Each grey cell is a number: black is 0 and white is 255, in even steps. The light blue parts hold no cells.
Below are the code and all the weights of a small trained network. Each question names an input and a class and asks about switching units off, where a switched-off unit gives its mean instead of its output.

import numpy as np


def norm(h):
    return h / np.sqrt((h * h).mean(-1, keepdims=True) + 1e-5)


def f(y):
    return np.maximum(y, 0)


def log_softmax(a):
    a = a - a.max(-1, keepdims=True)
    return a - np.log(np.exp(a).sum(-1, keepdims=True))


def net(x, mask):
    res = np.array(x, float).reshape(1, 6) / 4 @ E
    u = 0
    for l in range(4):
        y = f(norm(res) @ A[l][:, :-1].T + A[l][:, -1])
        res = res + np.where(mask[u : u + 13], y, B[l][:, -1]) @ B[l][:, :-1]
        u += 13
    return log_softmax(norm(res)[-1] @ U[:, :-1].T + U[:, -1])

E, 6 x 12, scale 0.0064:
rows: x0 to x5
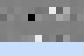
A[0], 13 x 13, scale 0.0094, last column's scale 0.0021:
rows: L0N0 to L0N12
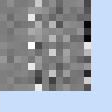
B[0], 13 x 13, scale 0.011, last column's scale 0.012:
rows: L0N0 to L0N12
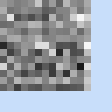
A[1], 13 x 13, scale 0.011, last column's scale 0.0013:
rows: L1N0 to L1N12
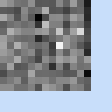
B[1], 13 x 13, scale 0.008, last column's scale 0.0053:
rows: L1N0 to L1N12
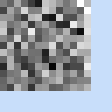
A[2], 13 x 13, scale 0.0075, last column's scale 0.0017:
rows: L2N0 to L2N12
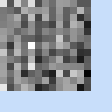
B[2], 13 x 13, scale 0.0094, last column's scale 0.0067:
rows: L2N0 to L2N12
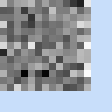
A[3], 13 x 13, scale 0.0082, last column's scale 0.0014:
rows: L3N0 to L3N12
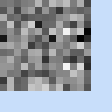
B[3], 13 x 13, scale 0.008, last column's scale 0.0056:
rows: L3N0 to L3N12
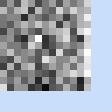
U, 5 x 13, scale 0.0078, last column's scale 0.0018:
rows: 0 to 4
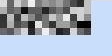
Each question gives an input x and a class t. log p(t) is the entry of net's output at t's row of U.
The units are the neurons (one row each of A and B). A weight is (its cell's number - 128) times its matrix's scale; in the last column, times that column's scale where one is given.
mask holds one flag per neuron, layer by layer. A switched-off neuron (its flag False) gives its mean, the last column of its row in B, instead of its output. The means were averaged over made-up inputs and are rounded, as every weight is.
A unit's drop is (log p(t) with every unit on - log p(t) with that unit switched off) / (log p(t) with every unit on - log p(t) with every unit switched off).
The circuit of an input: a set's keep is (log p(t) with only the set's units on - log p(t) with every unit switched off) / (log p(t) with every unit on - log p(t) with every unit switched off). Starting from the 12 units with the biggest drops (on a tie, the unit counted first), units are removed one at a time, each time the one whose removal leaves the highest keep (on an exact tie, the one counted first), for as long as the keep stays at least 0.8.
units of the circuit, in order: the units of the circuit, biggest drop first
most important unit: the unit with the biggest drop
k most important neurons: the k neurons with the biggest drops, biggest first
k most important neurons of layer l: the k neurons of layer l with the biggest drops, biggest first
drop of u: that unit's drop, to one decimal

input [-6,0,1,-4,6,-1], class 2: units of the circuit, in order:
L0N6, L0N2, L1N6
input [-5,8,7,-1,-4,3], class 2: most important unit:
L0N7
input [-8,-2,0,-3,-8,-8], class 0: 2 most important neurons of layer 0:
L0N9, L0N11
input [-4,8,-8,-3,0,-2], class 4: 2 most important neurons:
L0N6, L0N10
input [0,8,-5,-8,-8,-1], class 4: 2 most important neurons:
L0N6, L0N10
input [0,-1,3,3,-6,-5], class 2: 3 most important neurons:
L0N6, L0N2, L1N6
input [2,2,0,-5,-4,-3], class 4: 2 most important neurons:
L0N9, L0N2
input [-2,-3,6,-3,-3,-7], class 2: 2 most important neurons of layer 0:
L0N6, L0N2
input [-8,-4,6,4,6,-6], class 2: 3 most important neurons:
L0N6, L1N6, L0N2
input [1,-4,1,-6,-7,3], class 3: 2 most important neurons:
L0N9, L0N2
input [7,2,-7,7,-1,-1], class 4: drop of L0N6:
1.2
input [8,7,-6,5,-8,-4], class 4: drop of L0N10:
0.0
